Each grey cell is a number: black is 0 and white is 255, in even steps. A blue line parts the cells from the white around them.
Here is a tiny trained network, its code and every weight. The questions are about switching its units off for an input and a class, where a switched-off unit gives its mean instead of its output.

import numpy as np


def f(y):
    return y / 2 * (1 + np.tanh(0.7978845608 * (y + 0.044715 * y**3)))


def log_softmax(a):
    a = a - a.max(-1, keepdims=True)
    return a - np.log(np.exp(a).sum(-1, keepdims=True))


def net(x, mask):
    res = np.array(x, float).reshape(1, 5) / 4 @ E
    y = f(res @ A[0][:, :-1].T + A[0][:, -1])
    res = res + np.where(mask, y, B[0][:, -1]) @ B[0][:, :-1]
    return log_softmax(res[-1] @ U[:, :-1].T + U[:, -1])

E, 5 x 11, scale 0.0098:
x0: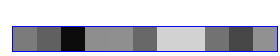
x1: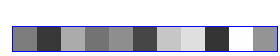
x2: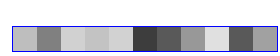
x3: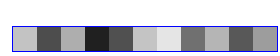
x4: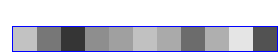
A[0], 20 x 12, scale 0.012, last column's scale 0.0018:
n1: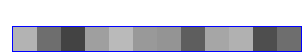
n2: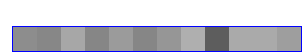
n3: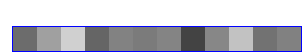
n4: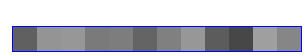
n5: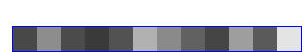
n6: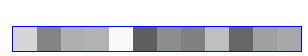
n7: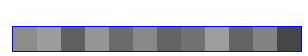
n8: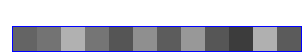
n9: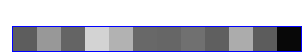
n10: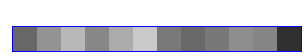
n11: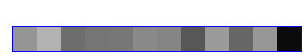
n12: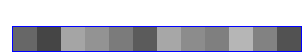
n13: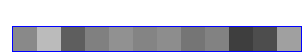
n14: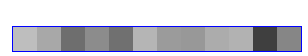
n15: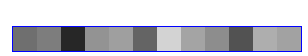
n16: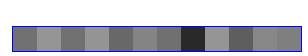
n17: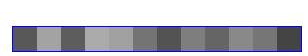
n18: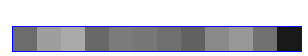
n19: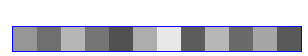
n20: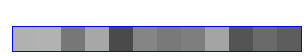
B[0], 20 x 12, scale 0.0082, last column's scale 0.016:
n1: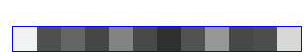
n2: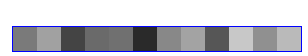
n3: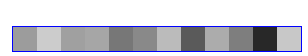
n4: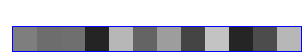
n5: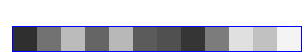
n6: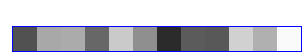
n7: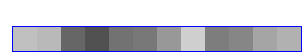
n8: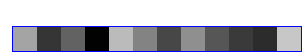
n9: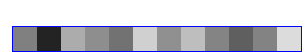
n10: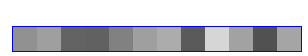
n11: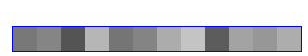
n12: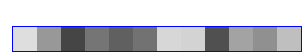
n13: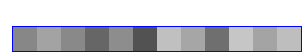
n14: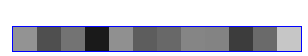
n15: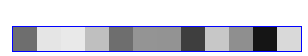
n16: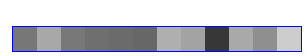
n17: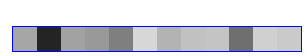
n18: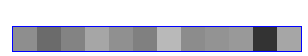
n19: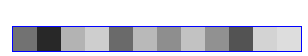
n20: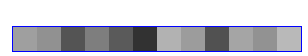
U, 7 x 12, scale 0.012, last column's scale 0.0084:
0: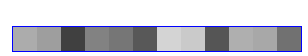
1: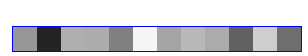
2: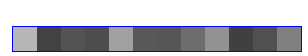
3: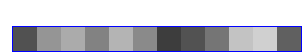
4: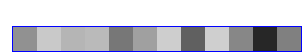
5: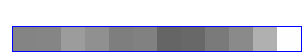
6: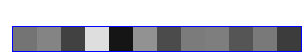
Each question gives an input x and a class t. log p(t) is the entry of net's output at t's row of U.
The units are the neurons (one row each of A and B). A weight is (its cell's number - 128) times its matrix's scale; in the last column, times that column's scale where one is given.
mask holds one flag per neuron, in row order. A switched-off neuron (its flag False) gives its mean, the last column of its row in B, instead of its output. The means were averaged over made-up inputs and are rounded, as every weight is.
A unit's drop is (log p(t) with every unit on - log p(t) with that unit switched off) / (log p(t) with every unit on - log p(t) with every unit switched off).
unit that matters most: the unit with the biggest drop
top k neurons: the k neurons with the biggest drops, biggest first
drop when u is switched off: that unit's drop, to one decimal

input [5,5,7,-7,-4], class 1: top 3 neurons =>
[n9, n17, n5]
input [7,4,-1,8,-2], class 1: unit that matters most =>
n19
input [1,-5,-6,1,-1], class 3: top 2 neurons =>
[n5, n12]
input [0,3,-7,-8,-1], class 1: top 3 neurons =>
[n17, n9, n6]
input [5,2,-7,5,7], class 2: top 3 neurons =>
[n1, n14, n6]
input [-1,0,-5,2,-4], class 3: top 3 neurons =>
[n5, n1, n14]
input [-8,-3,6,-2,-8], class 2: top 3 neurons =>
[n8, n15, n4]
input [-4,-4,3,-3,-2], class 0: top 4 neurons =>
[n15, n5, n16, n20]
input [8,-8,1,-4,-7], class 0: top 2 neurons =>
[n13, n20]
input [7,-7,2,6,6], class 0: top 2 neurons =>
[n20, n13]
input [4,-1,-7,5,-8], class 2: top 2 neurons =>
[n8, n4]
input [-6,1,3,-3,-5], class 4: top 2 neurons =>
[n3, n1]
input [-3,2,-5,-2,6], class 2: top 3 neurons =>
[n1, n6, n14]
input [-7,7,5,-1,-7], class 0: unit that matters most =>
n12
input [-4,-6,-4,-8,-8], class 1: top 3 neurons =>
[n17, n9, n1]
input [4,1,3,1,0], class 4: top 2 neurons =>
[n5, n15]
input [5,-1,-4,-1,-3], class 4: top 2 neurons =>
[n15, n6]
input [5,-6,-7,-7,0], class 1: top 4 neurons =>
[n17, n9, n6, n2]
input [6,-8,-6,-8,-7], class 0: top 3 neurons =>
[n13, n16, n19]
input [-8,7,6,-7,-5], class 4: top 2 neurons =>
[n3, n19]
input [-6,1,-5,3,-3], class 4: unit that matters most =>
n3
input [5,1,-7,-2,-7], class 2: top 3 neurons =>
[n8, n4, n6]
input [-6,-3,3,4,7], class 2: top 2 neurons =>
[n14, n1]
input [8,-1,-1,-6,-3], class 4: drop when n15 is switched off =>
1.4
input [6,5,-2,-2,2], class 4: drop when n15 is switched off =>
1.2
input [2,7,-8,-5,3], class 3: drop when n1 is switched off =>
0.0
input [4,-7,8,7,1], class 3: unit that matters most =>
n6
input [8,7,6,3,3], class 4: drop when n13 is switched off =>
0.1
